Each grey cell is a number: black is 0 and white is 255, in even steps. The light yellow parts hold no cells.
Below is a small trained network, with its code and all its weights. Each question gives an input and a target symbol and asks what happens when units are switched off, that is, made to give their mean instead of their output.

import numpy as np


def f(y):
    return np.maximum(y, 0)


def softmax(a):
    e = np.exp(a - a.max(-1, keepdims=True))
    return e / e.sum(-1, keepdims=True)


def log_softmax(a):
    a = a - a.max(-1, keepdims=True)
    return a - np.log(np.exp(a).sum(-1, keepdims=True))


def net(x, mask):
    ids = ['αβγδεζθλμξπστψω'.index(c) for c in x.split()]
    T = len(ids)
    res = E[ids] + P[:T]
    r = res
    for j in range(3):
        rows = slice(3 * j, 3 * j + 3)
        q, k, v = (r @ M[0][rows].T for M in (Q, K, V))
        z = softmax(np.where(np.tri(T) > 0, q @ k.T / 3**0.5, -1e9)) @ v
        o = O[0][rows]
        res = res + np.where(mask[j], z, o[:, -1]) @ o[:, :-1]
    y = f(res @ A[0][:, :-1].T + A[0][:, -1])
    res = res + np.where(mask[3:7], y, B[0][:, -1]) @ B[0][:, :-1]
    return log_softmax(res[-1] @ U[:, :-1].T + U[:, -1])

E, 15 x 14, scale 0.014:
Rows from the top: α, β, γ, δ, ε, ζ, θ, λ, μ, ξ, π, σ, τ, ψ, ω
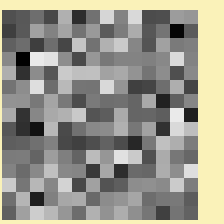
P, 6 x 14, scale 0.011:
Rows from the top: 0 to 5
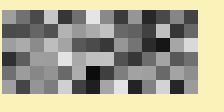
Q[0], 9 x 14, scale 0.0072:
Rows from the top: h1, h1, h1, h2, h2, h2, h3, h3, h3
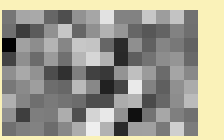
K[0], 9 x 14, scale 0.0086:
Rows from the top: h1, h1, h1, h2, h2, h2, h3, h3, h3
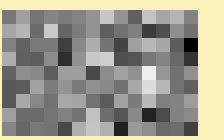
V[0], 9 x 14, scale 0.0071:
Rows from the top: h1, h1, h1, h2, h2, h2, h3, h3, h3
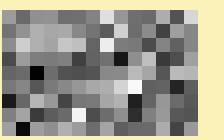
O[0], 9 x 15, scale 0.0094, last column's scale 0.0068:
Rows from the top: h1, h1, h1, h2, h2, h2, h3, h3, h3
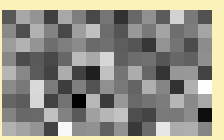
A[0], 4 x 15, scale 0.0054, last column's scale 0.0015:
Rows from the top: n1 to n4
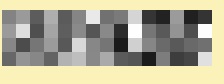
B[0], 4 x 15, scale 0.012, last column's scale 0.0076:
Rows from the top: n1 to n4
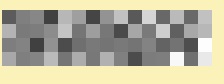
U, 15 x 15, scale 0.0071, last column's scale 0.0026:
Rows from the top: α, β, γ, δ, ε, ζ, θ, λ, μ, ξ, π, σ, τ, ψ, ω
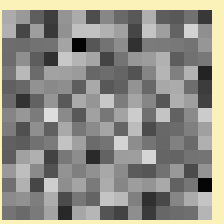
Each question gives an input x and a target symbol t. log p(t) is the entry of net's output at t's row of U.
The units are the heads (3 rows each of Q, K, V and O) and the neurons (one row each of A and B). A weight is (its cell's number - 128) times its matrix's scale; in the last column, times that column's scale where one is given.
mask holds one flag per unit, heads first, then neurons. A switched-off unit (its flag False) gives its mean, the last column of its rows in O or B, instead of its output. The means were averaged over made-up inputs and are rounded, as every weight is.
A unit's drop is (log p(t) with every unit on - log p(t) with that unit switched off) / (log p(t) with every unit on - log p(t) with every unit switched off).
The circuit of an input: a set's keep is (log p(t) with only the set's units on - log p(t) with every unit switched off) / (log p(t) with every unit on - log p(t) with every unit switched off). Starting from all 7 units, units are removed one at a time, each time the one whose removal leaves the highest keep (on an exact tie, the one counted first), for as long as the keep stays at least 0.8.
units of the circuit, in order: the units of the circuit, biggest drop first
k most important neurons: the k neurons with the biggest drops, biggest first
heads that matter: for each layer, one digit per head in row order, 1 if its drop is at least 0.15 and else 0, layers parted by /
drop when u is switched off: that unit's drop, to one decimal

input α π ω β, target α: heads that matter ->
011
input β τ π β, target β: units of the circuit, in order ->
[h2]
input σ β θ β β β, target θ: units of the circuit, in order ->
[h2; n4; h3]
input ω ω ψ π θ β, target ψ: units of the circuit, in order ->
[h3; h2; n4]
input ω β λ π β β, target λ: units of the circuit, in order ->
[h2; h1]
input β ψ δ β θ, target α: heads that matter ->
011
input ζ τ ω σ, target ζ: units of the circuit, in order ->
[h3; h2]
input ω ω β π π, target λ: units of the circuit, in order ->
[h2; n2; h3; n1]
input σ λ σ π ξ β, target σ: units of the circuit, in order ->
[h2; n4; h1]
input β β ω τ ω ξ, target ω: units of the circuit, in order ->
[h1; h3]
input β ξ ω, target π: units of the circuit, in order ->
[n1; h3]
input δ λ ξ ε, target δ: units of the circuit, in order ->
[h3; h2]
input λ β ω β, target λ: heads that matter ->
110
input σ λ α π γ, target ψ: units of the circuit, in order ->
[h3]
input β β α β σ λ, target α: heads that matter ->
011
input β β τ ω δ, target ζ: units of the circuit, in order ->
[h2; h3]
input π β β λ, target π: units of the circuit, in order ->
[h2; h3]
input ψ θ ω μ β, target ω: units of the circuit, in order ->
[n1; h2; n3]
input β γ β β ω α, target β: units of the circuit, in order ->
[h2; n3]
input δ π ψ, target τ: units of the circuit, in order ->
[h3; n2]
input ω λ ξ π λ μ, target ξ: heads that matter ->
010
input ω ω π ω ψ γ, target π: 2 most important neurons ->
[n4; n2]
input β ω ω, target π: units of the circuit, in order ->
[h3; n1]
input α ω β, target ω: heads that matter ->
110
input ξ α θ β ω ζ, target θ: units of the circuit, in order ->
[h2; h3; n4]
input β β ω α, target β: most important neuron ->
[n3]
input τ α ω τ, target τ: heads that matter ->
001
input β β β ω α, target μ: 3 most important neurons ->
[n2; n1; n4]
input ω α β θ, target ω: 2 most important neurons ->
[n1; n3]
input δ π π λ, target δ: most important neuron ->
[n4]
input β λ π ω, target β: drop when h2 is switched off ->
0.6
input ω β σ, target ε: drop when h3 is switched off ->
0.7
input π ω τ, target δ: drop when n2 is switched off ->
0.2
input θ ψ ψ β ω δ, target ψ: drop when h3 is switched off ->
0.7
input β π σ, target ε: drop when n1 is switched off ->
0.0
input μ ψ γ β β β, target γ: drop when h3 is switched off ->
0.5
